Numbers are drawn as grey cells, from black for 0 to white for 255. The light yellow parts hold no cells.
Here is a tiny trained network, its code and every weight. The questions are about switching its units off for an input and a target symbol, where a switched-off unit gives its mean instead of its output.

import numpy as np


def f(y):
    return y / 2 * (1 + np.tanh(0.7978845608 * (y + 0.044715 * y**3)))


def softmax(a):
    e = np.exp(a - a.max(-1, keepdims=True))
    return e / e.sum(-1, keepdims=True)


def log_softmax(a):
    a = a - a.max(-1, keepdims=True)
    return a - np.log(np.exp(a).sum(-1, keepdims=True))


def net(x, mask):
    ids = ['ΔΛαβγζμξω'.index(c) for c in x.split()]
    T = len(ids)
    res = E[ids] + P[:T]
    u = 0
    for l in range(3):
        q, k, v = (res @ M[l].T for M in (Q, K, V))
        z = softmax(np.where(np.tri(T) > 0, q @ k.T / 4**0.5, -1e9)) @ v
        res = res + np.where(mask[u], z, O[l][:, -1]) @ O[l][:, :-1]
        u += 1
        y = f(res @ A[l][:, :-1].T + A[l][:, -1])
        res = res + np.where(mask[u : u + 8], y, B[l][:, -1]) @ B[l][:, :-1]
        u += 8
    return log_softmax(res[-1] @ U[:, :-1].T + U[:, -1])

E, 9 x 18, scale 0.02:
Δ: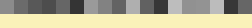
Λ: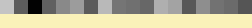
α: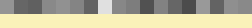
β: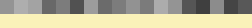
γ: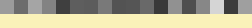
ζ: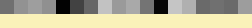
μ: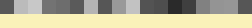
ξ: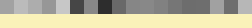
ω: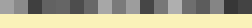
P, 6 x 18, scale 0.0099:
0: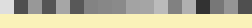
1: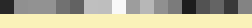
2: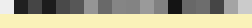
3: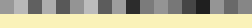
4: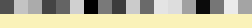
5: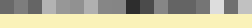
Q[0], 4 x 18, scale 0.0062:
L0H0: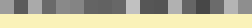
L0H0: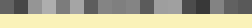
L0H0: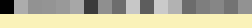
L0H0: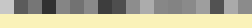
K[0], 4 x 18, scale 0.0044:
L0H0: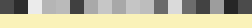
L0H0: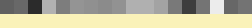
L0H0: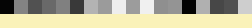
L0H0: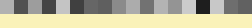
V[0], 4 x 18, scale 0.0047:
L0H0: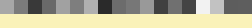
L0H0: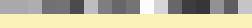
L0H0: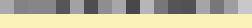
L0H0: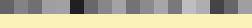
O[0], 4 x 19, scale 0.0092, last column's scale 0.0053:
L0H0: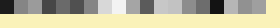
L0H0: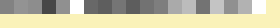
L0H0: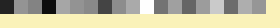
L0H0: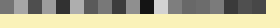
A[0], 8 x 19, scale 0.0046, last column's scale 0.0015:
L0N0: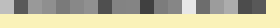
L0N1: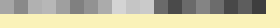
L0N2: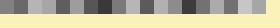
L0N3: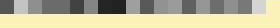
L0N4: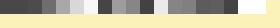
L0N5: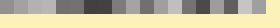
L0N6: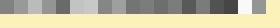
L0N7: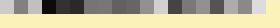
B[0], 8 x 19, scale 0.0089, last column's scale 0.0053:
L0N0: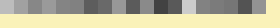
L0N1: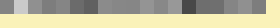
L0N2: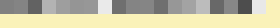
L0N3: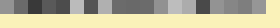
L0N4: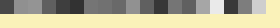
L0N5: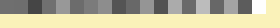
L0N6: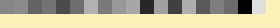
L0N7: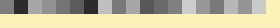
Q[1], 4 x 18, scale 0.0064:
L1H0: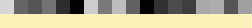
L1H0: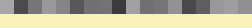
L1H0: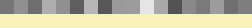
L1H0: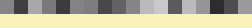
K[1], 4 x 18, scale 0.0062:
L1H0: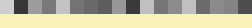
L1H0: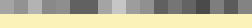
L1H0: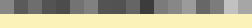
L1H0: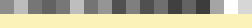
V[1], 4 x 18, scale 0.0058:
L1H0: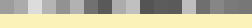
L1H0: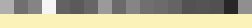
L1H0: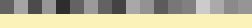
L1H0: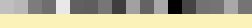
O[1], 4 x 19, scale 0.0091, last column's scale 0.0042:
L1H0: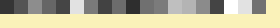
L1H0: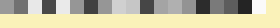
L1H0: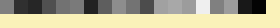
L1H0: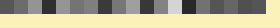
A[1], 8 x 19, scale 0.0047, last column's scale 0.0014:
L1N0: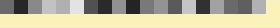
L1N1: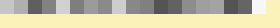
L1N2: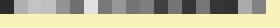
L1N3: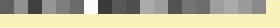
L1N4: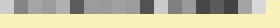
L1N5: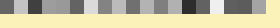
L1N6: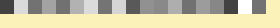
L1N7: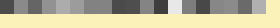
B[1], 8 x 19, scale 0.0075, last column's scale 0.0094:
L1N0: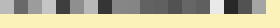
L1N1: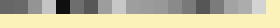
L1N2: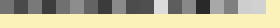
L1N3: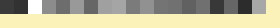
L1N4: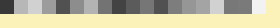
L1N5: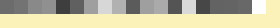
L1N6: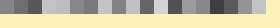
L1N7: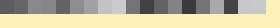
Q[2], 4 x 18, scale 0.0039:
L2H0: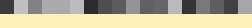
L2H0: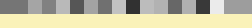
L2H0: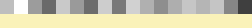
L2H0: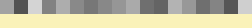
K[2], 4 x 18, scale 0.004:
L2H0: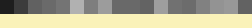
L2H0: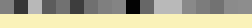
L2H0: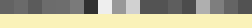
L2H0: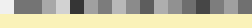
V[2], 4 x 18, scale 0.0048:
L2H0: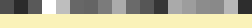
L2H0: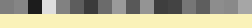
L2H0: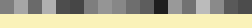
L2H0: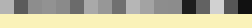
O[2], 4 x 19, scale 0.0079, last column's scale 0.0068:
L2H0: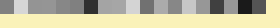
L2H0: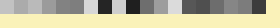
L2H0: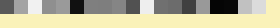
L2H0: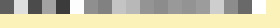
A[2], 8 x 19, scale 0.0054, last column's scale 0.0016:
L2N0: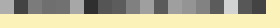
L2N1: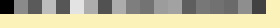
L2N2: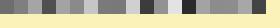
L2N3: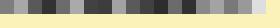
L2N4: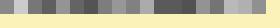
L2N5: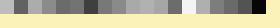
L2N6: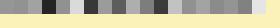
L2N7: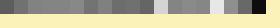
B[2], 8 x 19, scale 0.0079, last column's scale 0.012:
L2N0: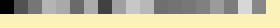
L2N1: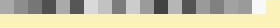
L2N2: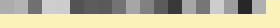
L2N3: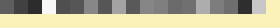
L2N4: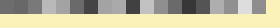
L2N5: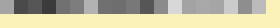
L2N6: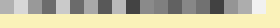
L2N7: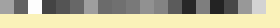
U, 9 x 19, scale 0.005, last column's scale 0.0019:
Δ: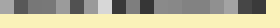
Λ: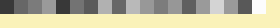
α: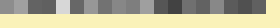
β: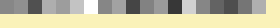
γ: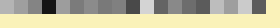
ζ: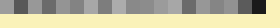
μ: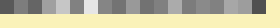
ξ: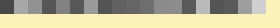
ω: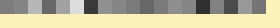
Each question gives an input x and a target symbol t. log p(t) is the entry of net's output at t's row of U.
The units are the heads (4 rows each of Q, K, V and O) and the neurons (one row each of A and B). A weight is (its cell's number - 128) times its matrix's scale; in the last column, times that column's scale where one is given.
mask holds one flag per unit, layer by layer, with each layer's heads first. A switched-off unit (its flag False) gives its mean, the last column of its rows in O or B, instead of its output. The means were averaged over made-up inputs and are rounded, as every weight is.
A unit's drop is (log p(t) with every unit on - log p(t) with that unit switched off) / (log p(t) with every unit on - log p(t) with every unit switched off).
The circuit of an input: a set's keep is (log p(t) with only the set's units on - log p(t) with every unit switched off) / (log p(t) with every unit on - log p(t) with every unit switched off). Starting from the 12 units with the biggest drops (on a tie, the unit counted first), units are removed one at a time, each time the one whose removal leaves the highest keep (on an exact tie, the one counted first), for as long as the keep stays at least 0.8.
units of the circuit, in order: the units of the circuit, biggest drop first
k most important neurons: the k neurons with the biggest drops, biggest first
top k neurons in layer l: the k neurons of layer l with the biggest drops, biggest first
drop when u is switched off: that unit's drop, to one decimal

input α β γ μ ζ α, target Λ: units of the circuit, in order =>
L1H0, L0H0, L2N6, L2H0
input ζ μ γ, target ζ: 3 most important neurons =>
L2N5, L1N0, L2N6
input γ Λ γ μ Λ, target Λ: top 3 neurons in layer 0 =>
L0N4, L0N3, L0N7
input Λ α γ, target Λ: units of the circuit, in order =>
L1H0, L0H0, L2H0, L2N6
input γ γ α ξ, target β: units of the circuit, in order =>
L1H0, L0H0, L1N6
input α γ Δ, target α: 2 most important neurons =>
L2N6, L2N2
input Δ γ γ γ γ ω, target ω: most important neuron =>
L0N0
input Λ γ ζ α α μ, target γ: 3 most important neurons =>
L1N2, L1N5, L2N1
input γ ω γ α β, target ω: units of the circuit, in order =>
L0H0, L1H0, L2N1
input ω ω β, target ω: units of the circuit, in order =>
L0H0, L1H0, L0N0
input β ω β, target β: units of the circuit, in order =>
L0H0, L1N0, L0N0
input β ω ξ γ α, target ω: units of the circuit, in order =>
L0H0, L1H0, L2N1
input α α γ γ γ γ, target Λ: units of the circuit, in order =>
L1H0, L0H0, L2H0
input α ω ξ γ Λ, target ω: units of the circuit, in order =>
L0H0, L1H0, L0N5, L2N3
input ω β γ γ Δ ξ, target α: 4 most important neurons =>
L2N2, L0N0, L2N6, L2N3
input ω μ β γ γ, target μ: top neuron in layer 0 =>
L0N5
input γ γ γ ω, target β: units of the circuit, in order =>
L1H0, L0H0, L1N5
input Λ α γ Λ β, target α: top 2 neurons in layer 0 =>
L0N5, L0N3
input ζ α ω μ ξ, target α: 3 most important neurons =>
L2N6, L0N5, L1N7
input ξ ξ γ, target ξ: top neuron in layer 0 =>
L0N5
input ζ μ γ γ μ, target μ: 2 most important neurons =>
L2N6, L2N0
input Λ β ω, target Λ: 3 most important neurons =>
L2N6, L0N7, L1N4
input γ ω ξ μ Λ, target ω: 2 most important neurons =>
L1N4, L0N5
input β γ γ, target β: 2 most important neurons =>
L2N3, L1N0
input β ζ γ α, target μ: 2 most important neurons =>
L2N1, L1N0
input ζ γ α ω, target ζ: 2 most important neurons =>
L1N0, L2N5
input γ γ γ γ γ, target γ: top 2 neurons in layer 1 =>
L1N5, L1N6
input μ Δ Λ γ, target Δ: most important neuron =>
L0N0
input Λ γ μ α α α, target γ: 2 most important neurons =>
L1N2, L1N5
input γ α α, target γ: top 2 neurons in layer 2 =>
L2N4, L2N3
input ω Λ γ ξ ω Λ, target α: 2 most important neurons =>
L2N6, L2N2
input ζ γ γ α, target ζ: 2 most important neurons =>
L2N5, L1N0
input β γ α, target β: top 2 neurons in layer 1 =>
L1N0, L1N1
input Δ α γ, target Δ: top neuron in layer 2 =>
L2N5
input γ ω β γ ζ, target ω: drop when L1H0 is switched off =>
0.2
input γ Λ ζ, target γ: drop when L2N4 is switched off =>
0.1
